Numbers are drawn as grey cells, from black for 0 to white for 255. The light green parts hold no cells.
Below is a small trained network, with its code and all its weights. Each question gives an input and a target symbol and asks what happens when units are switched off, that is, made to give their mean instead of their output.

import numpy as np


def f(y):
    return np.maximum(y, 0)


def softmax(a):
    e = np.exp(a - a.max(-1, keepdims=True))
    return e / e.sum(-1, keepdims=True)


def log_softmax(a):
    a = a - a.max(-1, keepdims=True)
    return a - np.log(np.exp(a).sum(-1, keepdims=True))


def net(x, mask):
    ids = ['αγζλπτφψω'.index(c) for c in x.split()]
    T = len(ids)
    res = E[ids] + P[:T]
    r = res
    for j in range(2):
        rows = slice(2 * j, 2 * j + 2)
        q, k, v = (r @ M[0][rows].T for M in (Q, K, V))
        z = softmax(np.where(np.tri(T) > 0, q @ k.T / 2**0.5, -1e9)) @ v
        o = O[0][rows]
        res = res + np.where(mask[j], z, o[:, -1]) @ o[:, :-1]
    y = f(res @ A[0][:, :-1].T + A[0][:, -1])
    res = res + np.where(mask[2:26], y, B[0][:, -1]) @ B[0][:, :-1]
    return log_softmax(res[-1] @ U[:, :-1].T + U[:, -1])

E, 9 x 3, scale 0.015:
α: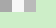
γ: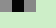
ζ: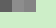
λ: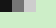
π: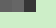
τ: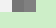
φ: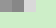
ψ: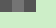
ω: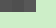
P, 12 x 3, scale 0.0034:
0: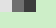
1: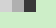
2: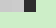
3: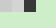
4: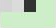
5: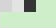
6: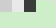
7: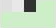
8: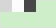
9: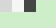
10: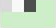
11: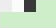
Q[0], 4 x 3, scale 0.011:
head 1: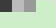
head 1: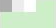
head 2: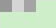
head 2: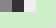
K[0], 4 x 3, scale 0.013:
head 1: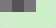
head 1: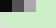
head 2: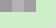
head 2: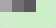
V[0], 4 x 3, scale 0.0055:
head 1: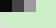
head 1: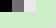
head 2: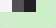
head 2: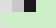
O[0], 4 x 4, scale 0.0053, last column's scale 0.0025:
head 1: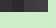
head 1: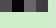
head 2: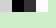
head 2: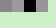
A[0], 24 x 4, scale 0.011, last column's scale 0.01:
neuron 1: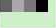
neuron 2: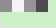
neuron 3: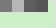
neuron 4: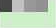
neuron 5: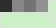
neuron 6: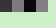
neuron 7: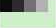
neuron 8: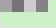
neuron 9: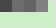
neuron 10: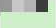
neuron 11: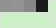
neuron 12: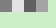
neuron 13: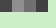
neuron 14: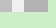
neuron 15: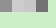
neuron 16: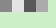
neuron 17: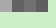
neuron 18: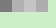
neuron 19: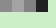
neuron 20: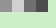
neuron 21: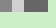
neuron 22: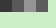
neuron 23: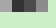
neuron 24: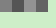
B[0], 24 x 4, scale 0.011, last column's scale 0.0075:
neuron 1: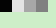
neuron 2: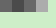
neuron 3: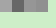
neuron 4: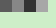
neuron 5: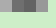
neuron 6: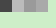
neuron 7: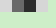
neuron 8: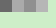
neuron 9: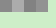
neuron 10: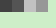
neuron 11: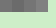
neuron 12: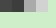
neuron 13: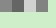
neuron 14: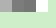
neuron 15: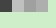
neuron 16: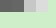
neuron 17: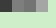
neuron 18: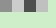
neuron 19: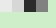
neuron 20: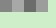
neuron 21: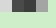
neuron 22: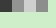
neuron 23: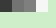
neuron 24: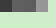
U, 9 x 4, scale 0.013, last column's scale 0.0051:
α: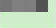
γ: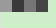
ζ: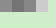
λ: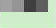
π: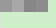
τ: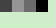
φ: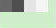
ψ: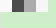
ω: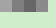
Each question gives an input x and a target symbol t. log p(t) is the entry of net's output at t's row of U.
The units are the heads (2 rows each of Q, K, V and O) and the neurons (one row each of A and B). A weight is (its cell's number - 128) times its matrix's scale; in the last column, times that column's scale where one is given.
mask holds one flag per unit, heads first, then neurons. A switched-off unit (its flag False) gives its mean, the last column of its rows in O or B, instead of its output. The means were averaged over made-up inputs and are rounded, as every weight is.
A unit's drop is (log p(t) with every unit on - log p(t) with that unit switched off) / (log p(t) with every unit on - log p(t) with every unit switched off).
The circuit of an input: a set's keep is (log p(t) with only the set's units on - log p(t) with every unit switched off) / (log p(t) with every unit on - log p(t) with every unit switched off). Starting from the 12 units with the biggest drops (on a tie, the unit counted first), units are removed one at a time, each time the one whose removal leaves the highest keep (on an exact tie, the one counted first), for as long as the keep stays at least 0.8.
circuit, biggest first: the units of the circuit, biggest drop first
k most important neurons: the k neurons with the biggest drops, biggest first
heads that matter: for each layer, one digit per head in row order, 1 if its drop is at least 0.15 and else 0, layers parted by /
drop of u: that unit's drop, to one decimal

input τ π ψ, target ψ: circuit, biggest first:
head 1; neuron 21; neuron 23; neuron 14
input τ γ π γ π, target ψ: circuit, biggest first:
head 1; neuron 21; neuron 14; neuron 23
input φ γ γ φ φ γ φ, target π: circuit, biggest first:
neuron 18; neuron 15; head 2
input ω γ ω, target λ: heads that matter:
10
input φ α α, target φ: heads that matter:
00
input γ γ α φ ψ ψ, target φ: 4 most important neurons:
neuron 7; neuron 16; neuron 12; neuron 18
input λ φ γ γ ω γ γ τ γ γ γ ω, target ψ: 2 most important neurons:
neuron 23; neuron 14
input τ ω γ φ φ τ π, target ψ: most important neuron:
neuron 21
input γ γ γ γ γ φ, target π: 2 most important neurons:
neuron 18; neuron 15
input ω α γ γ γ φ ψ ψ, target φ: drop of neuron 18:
0.2
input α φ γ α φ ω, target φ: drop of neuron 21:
0.1
